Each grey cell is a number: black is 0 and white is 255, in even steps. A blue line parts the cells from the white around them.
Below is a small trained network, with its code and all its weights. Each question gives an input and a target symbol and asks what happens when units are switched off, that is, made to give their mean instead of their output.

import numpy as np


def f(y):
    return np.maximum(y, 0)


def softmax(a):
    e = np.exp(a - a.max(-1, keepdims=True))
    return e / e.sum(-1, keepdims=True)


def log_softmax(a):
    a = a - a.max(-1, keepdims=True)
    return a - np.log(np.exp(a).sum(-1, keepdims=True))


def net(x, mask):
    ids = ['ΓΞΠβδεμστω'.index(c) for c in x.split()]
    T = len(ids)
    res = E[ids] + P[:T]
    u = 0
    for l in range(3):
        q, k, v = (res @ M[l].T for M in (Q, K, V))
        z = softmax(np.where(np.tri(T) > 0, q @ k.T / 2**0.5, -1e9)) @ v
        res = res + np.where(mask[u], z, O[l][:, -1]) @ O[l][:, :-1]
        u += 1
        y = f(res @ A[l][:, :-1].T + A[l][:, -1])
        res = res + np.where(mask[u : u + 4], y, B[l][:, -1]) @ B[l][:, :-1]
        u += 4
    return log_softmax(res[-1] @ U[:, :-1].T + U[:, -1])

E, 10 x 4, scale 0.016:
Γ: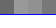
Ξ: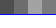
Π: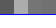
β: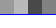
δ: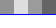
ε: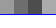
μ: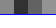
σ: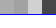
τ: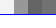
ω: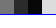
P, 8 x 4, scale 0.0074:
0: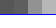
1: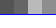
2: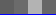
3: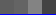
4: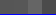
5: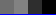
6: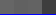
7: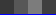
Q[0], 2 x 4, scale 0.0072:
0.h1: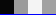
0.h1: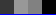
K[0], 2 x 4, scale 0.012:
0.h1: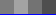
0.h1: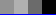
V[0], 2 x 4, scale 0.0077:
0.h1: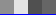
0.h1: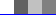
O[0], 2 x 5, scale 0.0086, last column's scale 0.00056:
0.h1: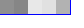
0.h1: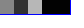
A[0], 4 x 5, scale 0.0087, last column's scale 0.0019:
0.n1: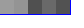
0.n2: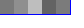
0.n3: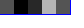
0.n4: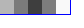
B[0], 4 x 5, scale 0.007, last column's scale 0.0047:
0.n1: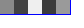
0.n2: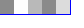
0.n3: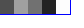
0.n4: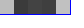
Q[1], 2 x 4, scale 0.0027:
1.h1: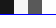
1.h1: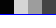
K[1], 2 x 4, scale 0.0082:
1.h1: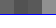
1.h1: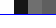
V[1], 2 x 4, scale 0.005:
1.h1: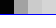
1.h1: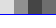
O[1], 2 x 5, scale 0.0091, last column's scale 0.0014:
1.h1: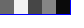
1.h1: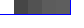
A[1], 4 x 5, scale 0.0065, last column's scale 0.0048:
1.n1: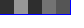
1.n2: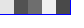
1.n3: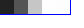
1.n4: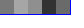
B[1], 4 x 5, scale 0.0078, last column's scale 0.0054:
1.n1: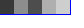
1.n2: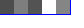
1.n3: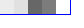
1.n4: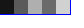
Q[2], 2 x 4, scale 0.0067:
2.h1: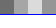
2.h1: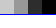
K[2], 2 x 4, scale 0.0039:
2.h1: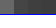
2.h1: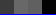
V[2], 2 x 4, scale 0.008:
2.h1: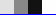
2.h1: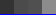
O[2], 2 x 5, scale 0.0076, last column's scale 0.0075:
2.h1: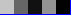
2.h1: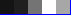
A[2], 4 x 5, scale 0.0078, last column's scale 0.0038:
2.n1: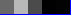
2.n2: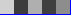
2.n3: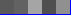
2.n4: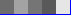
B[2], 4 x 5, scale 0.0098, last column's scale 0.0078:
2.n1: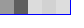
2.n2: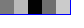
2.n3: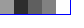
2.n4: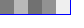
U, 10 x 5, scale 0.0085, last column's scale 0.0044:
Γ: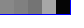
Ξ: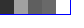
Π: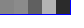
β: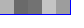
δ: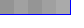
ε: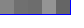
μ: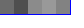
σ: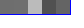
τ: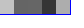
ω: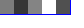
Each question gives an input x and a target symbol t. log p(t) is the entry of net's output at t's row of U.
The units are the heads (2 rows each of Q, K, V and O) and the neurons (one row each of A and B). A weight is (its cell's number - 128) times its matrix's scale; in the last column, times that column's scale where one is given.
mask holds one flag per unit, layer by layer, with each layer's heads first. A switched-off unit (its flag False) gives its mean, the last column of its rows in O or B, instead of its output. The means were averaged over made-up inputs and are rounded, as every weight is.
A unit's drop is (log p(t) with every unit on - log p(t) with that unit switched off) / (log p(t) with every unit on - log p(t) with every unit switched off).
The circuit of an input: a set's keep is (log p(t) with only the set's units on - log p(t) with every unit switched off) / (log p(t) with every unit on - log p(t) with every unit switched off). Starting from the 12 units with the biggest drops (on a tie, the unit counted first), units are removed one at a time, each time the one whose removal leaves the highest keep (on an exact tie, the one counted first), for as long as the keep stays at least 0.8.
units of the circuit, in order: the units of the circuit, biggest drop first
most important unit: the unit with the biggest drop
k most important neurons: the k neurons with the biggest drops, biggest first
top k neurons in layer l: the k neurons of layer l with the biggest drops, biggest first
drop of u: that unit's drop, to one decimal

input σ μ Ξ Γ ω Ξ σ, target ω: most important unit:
2.h1
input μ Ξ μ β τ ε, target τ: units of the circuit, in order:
[1.h1; 0.n4; 0.h1]
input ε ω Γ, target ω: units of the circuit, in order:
[2.h1; 0.h1; 0.n3; 1.n1]
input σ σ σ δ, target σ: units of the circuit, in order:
[2.h1; 0.h1]
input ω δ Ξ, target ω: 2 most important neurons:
[1.n3; 0.n3]
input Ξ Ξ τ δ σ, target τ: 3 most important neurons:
[2.n2; 0.n4; 2.n3]
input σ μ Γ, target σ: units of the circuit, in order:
[0.h1; 2.h1; 2.n2]
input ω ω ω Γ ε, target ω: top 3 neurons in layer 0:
[0.n3; 0.n2; 0.n1]
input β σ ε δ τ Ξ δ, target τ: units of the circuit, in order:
[1.h1; 2.h1]
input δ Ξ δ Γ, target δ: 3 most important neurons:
[1.n3; 2.n1; 0.n3]
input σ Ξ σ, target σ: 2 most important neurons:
[1.n4; 0.n2]
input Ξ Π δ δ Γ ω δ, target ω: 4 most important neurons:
[0.n3; 1.n1; 0.n4; 0.n2]
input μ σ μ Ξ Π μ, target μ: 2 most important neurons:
[2.n3; 0.n3]
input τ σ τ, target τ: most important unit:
2.n2
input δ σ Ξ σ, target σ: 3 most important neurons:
[1.n4; 2.n1; 0.n2]
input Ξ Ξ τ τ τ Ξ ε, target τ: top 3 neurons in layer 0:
[0.n3; 0.n4; 0.n1]
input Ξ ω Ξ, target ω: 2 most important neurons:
[1.n1; 0.n3]
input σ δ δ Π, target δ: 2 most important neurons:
[0.n3; 2.n1]
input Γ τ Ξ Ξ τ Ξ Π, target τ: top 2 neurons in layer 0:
[0.n4; 0.n2]
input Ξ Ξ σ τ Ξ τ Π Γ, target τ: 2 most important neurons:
[0.n4; 2.n2]
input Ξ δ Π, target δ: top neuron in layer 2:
[2.n2]
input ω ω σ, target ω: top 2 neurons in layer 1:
[1.n3; 1.n1]
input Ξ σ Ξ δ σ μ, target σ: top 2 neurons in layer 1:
[1.n4; 1.n3]
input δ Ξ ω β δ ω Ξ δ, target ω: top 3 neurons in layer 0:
[0.n3; 0.n4; 0.n2]
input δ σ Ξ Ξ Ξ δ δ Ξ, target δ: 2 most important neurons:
[1.n3; 0.n3]
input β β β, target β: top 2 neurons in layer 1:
[1.n4; 1.n2]
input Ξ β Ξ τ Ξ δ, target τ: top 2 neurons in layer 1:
[1.n1; 1.n4]
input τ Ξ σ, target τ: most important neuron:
[2.n2]
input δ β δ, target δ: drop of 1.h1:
0.1
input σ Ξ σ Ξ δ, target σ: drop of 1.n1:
0.1
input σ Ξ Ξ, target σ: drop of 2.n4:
-0.1
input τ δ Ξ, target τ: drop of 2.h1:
0.4
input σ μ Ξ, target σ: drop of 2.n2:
0.2
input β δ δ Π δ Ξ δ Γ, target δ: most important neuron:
[1.n3]
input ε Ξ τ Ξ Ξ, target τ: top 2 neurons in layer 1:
[1.n1; 1.n4]
